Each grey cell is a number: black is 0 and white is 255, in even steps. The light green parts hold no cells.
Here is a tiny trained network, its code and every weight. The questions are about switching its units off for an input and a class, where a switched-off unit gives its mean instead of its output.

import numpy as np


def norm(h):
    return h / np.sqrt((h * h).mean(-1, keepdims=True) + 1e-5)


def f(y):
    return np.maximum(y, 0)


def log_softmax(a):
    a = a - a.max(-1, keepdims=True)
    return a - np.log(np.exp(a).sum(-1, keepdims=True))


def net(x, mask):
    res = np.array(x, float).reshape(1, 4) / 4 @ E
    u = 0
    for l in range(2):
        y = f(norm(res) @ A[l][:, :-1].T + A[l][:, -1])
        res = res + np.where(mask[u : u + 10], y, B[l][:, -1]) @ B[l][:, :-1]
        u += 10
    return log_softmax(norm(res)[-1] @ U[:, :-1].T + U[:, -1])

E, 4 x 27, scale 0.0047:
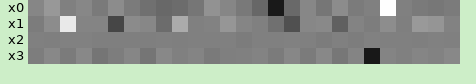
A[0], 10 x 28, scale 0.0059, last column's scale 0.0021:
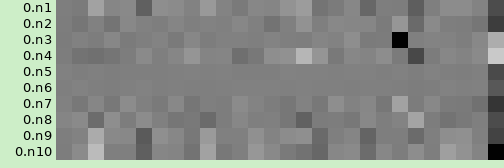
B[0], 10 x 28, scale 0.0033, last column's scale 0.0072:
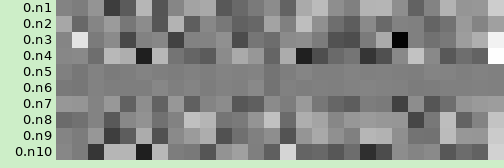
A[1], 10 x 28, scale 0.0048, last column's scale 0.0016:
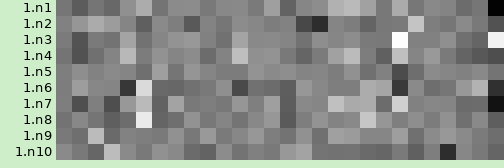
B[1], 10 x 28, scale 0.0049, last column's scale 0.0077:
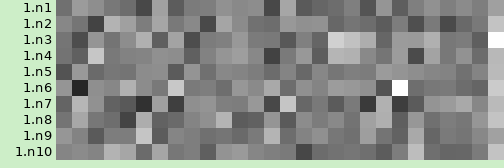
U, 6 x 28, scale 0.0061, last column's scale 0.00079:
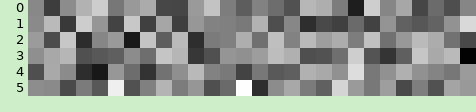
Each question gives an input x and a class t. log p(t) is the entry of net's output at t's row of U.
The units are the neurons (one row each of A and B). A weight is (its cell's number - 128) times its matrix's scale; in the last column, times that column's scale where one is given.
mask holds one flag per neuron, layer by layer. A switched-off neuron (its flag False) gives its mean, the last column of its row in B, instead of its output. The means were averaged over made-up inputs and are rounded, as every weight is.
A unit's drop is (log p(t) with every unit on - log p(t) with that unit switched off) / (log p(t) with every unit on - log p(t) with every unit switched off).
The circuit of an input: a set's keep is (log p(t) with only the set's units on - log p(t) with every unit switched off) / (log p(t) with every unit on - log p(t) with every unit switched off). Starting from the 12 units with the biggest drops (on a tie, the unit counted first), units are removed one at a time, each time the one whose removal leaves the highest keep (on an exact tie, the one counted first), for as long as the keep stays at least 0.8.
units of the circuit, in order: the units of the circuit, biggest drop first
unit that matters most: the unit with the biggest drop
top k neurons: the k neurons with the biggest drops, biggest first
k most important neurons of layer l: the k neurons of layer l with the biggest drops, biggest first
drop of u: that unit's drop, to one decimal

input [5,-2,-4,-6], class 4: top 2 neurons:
(0.n4 0.n3)
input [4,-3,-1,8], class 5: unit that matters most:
0.n4
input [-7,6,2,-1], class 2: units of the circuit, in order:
(0.n3 0.n1)
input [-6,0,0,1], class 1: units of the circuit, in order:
(0.n4 1.n3)
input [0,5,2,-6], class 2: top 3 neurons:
(0.n4 0.n9 0.n1)
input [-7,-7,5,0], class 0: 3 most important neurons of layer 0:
(0.n3 0.n4 0.n7)
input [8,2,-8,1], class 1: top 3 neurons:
(1.n3 1.n6 0.n4)
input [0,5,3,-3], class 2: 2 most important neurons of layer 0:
(0.n9 0.n4)
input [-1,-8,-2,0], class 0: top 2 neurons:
(0.n3 0.n4)
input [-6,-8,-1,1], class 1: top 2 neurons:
(1.n3 1.n6)
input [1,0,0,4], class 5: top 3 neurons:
(0.n4 0.n10 1.n6)
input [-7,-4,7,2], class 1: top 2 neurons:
(1.n3 0.n4)
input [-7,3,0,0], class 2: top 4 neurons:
(0.n3 0.n1 0.n4 1.n7)
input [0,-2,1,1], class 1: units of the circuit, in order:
(1.n3)
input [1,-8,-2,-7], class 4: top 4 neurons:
(0.n10 0.n3 1.n7 0.n4)
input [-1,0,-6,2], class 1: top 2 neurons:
(0.n4 1.n3)
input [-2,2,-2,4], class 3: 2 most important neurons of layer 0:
(0.n1 0.n9)
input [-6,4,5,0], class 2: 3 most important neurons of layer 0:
(0.n3 0.n1 0.n4)
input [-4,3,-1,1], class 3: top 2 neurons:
(0.n1 1.n3)
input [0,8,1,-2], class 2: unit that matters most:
0.n9
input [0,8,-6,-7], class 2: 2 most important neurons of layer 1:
(1.n10 1.n9)
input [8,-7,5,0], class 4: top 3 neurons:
(0.n3 0.n8 1.n7)
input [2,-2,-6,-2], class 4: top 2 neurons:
(0.n3 0.n4)
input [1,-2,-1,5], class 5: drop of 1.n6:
0.3
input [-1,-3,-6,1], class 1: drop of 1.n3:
0.1
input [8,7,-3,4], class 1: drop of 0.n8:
0.0
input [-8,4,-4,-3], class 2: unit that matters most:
0.n3
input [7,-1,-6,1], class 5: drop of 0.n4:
1.1
